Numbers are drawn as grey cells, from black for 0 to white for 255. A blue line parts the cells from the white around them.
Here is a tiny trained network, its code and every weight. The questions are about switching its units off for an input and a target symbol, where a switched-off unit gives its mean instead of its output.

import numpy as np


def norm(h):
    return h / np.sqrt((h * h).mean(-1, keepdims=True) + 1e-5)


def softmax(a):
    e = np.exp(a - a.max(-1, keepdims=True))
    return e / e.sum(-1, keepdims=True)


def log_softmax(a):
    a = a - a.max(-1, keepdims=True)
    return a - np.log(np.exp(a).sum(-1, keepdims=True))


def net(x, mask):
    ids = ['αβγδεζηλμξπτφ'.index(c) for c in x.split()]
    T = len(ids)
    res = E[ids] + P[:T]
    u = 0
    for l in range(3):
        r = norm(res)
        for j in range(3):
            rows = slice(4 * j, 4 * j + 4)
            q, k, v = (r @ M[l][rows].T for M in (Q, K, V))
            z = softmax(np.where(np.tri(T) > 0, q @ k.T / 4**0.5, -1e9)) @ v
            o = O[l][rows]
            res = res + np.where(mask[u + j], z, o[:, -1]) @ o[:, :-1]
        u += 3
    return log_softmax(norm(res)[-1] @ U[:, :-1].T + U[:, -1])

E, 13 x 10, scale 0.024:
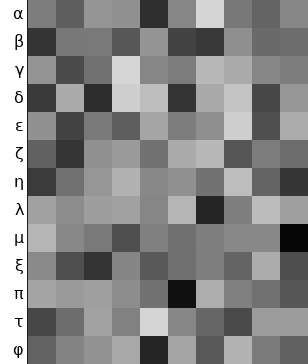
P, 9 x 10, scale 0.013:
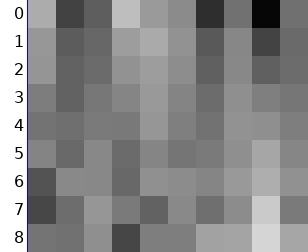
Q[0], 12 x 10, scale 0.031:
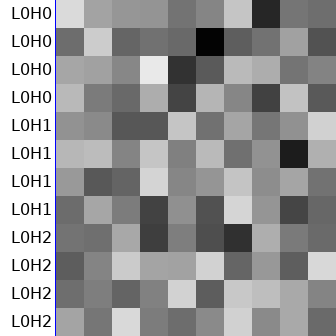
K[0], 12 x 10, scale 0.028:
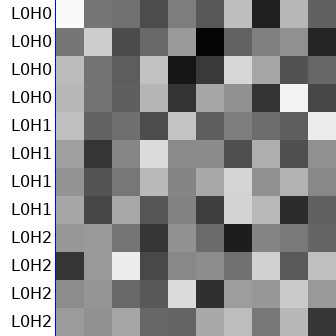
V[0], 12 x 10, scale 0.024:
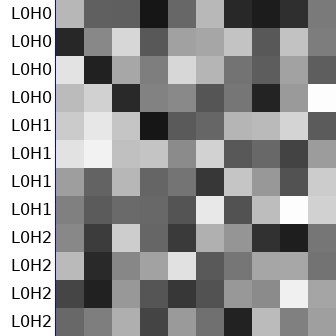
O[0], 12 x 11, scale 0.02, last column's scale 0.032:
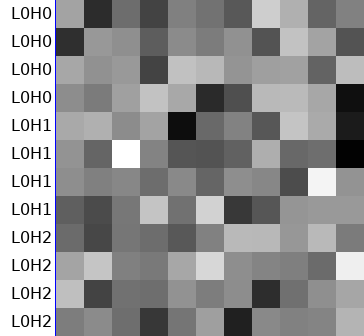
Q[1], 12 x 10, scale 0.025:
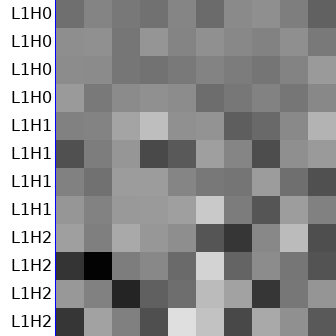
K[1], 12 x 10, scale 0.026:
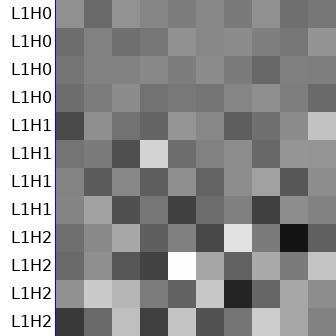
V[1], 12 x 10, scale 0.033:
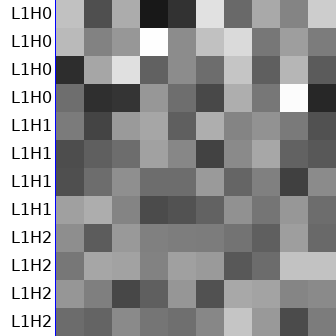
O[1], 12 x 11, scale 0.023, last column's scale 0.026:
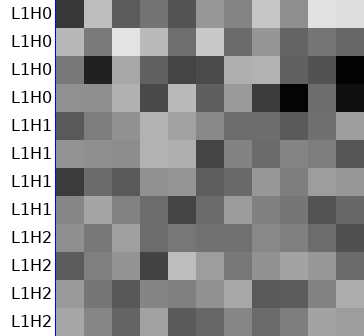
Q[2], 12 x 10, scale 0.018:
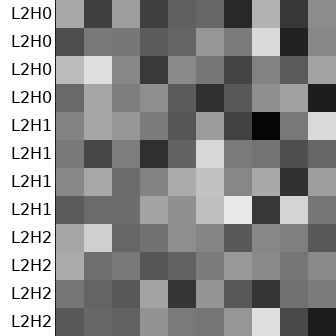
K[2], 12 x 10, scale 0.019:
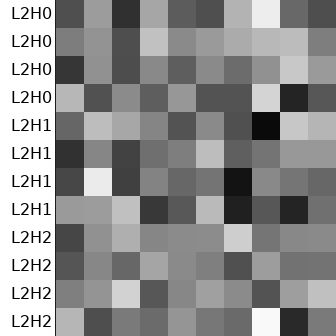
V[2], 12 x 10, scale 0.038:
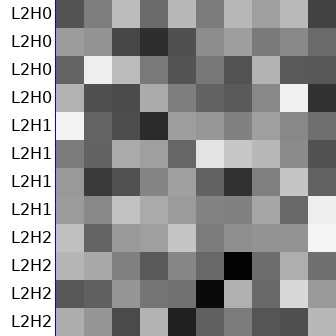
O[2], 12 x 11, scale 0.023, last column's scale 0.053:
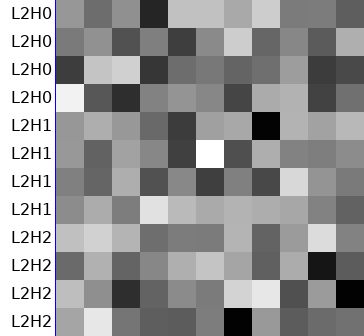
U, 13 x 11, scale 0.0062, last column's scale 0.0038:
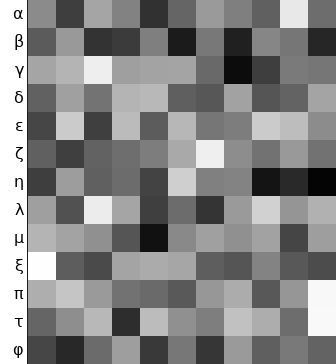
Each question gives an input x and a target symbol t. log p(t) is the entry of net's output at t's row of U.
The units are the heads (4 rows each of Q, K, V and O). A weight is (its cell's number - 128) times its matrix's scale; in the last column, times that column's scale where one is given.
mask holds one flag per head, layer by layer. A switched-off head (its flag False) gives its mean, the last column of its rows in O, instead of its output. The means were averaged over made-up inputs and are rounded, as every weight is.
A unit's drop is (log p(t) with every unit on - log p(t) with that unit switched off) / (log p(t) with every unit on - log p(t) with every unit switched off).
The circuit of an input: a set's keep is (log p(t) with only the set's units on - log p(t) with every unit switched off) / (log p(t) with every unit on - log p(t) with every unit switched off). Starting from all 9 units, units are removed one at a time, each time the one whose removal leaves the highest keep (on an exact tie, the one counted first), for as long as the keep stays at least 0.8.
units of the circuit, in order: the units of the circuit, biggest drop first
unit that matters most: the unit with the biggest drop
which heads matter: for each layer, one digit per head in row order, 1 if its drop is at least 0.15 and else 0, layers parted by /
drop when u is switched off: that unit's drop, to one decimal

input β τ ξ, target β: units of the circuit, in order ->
[L2H1, L1H0, L0H0]
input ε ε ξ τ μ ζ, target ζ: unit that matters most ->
L0H0
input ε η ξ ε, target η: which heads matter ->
111 / 100 / 110
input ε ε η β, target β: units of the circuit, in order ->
[L0H2, L2H1]
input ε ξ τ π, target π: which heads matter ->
110 / 000 / 000
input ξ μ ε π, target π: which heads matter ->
110 / 000 / 001
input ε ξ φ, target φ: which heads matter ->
011 / 000 / 010
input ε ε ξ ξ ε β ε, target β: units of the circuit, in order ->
[L2H1, L0H2]
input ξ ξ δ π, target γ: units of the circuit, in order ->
[L1H0, L0H2]
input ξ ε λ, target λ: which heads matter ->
010 / 000 / 000
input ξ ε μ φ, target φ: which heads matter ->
111 / 010 / 010
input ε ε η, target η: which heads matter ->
100 / 000 / 010
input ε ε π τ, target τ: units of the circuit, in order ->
[L0H0, L2H0, L1H2]
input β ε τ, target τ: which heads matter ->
100 / 000 / 100
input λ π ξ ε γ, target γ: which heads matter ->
101 / 000 / 000
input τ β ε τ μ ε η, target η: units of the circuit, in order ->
[L0H0, L2H1]
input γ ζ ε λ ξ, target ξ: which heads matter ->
011 / 000 / 100
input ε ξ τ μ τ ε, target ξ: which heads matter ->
111 / 100 / 100
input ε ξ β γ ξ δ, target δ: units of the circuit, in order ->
[L0H0, L2H1]
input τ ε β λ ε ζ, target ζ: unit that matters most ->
L0H2
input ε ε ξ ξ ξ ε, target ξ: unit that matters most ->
L0H1
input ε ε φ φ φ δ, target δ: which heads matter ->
000 / 000 / 010
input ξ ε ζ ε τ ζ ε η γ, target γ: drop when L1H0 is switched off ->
0.2
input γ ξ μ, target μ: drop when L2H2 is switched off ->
-0.1
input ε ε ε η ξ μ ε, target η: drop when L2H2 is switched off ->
0.1
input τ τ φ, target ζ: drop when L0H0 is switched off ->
0.5
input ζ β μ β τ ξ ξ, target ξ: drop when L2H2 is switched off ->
-0.1
